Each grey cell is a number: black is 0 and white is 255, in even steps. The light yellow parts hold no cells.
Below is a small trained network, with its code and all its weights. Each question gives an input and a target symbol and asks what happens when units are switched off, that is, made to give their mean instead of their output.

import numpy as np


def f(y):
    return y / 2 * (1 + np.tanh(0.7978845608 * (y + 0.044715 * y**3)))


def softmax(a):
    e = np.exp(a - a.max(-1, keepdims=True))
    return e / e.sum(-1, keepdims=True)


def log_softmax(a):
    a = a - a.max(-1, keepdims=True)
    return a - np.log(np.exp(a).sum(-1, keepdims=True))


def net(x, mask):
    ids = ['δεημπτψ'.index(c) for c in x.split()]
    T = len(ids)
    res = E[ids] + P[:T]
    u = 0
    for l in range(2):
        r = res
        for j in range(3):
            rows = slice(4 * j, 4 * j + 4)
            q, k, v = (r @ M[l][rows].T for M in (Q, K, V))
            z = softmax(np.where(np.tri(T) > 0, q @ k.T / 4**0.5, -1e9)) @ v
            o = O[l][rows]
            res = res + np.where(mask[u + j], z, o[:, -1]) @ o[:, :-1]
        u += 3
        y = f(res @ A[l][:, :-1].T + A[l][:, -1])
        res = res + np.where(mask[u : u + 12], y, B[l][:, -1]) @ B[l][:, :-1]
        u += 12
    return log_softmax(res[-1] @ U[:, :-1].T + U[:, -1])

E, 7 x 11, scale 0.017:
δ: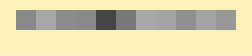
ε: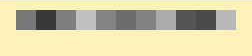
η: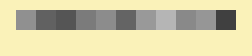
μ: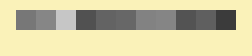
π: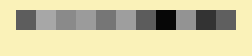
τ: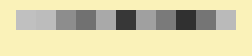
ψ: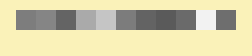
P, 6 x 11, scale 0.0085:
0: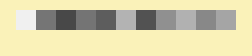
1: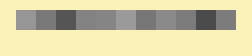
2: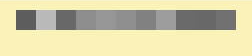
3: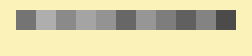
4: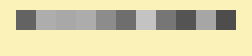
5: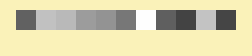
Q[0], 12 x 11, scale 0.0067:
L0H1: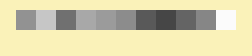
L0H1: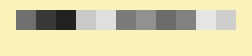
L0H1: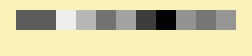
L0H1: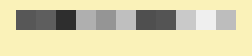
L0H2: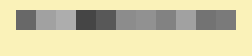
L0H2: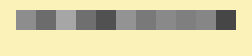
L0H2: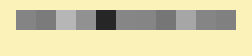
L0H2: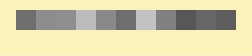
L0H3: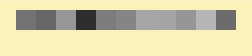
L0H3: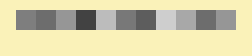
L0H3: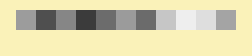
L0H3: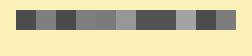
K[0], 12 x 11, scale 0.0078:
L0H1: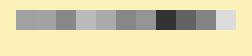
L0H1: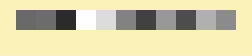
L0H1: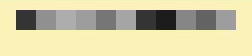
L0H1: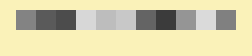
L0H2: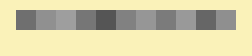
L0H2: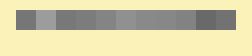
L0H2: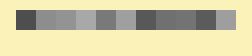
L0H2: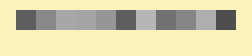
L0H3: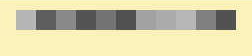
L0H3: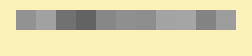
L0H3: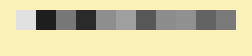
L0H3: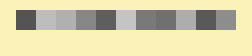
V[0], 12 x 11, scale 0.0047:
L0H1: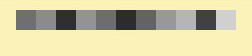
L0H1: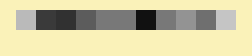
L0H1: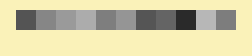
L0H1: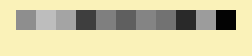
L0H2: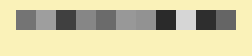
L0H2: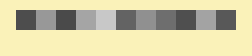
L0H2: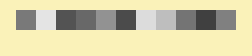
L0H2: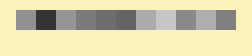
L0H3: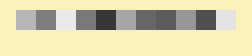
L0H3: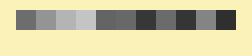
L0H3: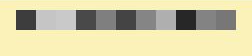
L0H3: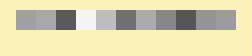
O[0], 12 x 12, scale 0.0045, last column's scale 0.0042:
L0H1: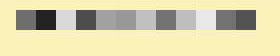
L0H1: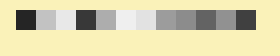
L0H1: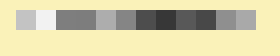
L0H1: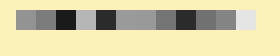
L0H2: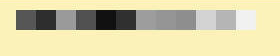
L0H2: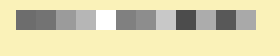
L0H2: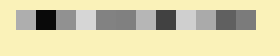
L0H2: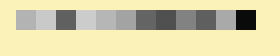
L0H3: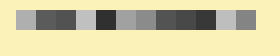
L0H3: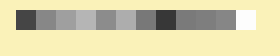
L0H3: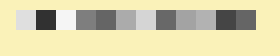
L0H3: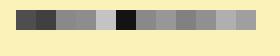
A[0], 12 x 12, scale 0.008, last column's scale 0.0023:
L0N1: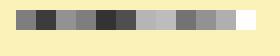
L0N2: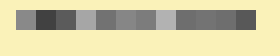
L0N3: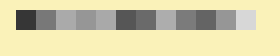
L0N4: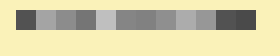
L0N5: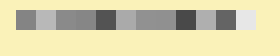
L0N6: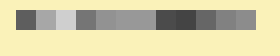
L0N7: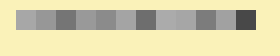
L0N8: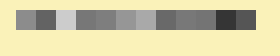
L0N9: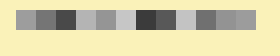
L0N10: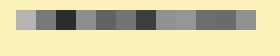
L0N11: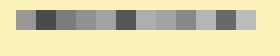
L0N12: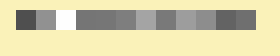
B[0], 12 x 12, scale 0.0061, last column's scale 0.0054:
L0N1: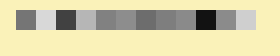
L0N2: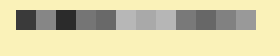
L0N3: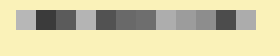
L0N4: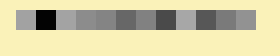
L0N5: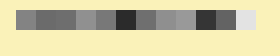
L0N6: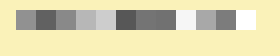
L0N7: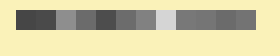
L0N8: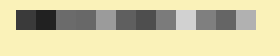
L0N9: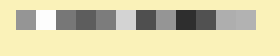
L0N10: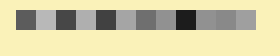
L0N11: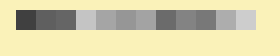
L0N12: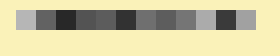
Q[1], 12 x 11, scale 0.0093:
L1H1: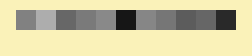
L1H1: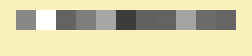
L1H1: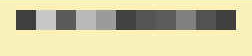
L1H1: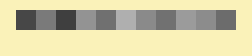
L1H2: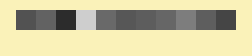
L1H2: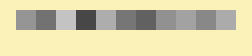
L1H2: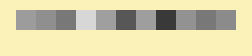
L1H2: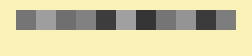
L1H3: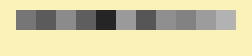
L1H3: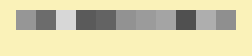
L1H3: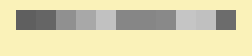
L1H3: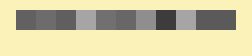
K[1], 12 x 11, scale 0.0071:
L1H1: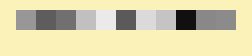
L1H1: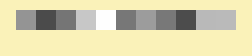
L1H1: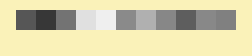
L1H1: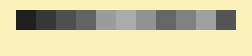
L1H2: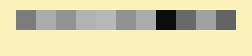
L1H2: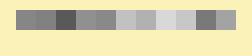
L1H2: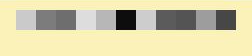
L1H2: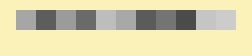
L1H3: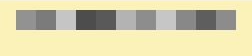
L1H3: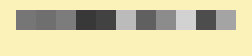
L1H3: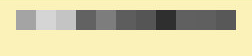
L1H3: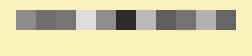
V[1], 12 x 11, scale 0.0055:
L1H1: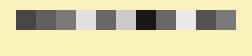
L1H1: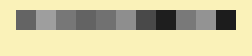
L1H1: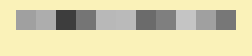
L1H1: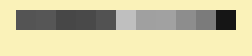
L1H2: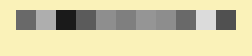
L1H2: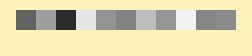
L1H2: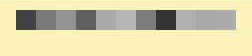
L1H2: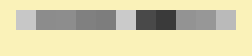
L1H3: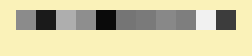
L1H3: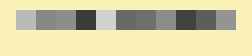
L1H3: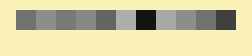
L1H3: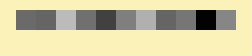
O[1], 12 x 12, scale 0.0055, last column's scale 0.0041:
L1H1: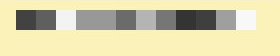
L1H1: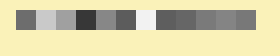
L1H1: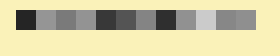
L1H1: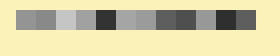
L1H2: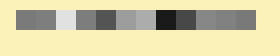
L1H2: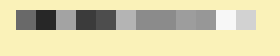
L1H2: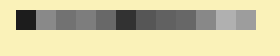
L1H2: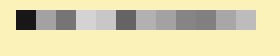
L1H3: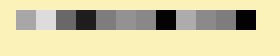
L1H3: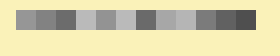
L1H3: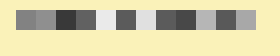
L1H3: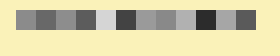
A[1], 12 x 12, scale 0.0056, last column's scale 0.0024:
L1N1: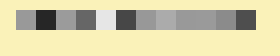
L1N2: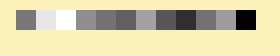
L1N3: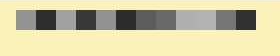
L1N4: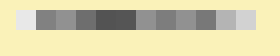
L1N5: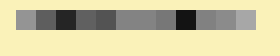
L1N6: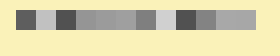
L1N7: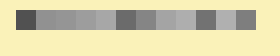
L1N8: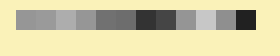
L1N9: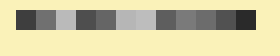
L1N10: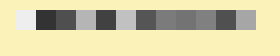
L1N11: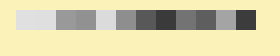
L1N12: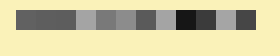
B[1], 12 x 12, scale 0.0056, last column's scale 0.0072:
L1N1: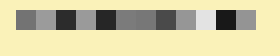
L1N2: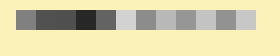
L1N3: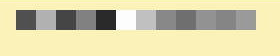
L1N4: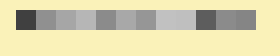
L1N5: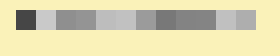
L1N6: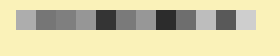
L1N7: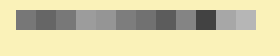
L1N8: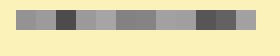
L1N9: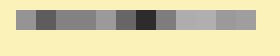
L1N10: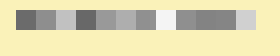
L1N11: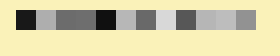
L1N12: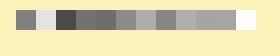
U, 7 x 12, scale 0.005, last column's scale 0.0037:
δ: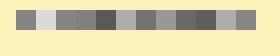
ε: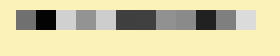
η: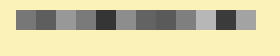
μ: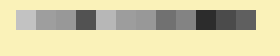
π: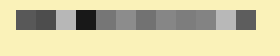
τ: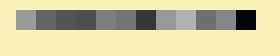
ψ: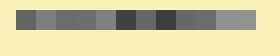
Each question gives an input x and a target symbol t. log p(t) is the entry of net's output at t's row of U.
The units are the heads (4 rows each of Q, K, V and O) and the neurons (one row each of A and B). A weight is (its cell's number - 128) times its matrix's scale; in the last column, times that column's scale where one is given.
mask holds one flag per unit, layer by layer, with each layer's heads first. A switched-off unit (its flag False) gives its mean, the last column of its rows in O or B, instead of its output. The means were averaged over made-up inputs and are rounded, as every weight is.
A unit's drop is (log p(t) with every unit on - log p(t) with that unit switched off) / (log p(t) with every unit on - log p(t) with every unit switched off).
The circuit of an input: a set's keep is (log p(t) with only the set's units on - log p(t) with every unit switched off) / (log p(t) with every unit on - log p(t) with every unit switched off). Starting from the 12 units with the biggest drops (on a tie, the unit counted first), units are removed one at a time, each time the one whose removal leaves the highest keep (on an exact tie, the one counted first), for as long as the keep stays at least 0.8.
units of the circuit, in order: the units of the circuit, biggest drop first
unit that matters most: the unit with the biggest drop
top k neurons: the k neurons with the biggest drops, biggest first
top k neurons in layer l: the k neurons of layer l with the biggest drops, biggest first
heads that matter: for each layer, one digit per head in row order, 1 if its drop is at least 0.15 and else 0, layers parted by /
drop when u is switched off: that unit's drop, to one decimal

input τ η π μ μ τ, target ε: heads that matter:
101 / 001
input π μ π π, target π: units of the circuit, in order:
L1H1, L1N2, L1H3, L0H2
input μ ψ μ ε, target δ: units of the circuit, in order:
L1N12, L0N1
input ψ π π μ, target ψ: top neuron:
L0N9
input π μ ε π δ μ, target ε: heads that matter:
100 / 100
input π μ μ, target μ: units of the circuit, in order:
L1H1, L1H3, L0H2
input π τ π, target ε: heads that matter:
001 / 001
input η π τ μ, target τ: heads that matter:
001 / 100
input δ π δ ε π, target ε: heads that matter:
000 / 100
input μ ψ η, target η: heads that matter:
001 / 101
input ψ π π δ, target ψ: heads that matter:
100 / 100
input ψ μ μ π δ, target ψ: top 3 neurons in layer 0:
L0N9, L0N5, L0N1
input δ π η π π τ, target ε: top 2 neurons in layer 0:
L0N11, L0N1
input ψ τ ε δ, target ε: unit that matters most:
L0H1
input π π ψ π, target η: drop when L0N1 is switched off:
0.2
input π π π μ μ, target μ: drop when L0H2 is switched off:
0.3
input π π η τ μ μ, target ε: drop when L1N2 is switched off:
0.1
